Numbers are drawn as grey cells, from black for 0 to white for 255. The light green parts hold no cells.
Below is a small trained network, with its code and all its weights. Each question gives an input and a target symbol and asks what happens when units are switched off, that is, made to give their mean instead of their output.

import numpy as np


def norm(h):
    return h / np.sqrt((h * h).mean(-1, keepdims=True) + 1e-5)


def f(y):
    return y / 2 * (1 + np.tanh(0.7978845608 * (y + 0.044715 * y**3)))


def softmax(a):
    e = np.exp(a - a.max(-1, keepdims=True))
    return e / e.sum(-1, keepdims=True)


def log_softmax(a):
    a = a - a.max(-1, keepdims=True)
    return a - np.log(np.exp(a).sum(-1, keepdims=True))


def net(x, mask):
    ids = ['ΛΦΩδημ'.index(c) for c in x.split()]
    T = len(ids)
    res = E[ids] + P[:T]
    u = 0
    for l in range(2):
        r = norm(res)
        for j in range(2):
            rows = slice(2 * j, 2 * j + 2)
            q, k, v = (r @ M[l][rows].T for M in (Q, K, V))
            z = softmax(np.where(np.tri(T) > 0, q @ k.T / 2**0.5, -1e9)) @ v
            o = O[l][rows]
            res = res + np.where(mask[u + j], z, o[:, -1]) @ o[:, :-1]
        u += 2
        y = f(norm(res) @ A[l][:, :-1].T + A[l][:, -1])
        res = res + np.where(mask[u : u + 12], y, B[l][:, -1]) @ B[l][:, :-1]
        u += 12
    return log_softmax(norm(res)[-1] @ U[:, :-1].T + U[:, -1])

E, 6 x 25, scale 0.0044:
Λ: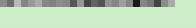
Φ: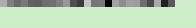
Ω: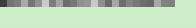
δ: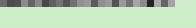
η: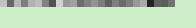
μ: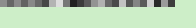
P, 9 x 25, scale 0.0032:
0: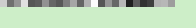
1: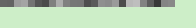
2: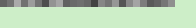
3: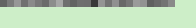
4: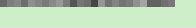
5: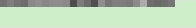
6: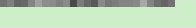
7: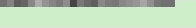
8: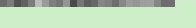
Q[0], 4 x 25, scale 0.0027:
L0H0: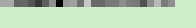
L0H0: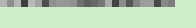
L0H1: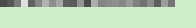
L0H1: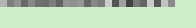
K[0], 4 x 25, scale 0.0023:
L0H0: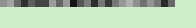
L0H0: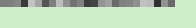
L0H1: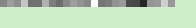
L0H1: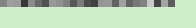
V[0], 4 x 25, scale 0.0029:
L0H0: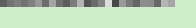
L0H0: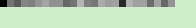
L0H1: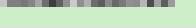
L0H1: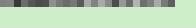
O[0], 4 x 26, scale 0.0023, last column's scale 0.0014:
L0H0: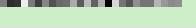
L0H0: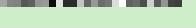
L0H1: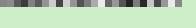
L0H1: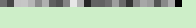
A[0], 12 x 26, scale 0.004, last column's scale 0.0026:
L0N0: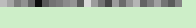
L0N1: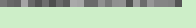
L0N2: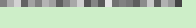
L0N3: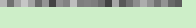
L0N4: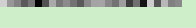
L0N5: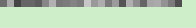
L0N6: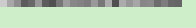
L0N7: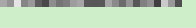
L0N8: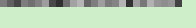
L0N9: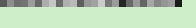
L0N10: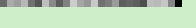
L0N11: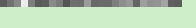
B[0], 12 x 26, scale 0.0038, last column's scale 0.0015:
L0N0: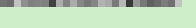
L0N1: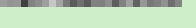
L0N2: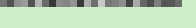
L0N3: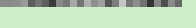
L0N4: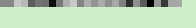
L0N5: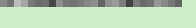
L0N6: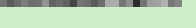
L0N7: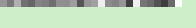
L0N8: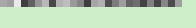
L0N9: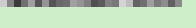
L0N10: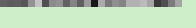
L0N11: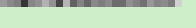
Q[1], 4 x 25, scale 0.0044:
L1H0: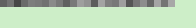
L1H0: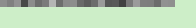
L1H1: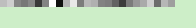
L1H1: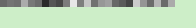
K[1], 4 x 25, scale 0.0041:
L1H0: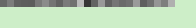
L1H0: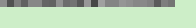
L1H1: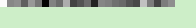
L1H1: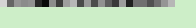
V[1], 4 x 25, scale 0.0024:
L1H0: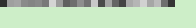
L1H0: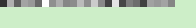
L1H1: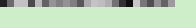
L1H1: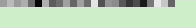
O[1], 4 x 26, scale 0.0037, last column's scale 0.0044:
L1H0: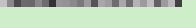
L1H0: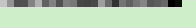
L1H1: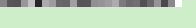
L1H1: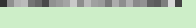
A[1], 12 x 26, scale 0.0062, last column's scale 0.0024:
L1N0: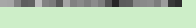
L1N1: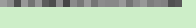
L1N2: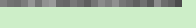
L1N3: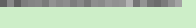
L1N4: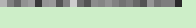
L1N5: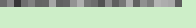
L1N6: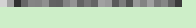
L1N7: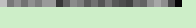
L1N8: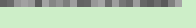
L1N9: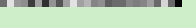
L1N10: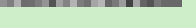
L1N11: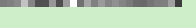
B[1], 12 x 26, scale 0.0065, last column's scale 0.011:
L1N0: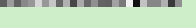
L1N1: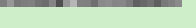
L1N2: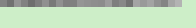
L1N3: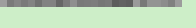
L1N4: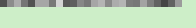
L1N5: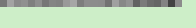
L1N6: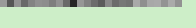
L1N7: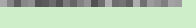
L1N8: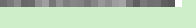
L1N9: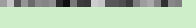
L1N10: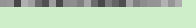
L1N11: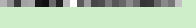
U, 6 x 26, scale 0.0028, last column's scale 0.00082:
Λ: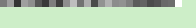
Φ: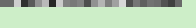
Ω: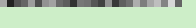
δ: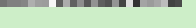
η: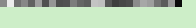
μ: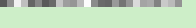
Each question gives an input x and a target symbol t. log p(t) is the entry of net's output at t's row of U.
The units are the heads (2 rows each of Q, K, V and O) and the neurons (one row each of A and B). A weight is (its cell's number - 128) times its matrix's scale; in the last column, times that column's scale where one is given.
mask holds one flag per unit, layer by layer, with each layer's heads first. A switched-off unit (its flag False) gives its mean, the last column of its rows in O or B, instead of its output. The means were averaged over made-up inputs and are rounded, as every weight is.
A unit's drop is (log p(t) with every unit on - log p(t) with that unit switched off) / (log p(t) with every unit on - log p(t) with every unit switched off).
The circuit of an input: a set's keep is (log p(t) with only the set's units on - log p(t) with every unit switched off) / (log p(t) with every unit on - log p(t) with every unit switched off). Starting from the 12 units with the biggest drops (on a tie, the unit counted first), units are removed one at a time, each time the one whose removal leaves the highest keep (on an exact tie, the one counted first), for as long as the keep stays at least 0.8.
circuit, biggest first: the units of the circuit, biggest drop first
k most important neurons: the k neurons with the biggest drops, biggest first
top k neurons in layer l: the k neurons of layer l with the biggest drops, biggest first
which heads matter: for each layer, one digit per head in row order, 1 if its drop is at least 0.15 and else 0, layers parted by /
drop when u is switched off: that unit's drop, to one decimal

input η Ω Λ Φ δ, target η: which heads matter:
11 / 01
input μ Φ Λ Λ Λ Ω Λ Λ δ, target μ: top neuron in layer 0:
[L0N10]
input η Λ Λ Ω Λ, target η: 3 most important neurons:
[L0N9 L1N9 L0N5]
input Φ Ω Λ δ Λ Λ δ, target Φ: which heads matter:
10 / 00
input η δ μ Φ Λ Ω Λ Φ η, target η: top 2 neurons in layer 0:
[L0N9 L0N5]
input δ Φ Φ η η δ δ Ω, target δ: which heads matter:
01 / 01
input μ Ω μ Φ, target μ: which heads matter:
11 / 01
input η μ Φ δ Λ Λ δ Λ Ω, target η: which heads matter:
01 / 01
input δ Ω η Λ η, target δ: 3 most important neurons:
[L0N9 L1N0 L0N10]
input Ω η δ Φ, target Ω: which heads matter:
10 / 01
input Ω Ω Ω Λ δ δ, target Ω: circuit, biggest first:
[L0H0 L1H0 L1N6]
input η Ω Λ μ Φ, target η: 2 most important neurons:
[L0N9 L1N9]
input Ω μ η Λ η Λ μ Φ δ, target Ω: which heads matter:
00 / 01
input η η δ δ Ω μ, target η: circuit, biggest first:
[L1H1 L0N9 L0H1 L1N9]
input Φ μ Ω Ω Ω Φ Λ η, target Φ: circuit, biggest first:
[L1N11]
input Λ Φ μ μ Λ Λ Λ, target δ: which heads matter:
11 / 00
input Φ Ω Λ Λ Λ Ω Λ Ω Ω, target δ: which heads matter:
10 / 11
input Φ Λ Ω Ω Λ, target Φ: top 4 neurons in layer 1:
[L1N10 L1N11 L1N7 L1N6]
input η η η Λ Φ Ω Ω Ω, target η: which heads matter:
11 / 11
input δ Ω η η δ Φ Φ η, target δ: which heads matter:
01 / 01
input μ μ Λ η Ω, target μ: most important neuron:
[L1N8]
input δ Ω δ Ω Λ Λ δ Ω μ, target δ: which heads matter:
11 / 11
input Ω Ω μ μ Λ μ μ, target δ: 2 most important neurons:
[L0N7 L1N11]
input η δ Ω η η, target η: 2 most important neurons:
[L0N9 L1N9]
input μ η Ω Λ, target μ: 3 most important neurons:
[L1N11 L0N7 L1N10]
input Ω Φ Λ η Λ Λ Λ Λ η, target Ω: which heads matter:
00 / 01
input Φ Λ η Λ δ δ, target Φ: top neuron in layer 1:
[L1N11]
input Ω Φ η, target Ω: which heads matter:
10 / 01
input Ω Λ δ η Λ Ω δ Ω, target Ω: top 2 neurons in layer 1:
[L1N6 L1N8]
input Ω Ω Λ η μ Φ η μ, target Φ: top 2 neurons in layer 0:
[L0N4 L0N10]
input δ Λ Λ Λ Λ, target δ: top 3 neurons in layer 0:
[L0N4 L0N11 L0N0]
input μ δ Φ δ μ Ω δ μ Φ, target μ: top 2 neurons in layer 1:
[L1N8 L1N11]
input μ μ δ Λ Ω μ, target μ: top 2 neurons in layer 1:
[L1N8 L1N11]
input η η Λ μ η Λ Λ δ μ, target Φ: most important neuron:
[L0N4]
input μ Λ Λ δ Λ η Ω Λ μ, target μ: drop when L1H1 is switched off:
0.8
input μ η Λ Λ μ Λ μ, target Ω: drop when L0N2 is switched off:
0.0
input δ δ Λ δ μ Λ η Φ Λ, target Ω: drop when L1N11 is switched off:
0.1
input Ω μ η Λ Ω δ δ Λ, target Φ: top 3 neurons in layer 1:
[L1N11 L1N10 L1N7]
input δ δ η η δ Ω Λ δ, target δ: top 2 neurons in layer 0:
[L0N9 L0N10]
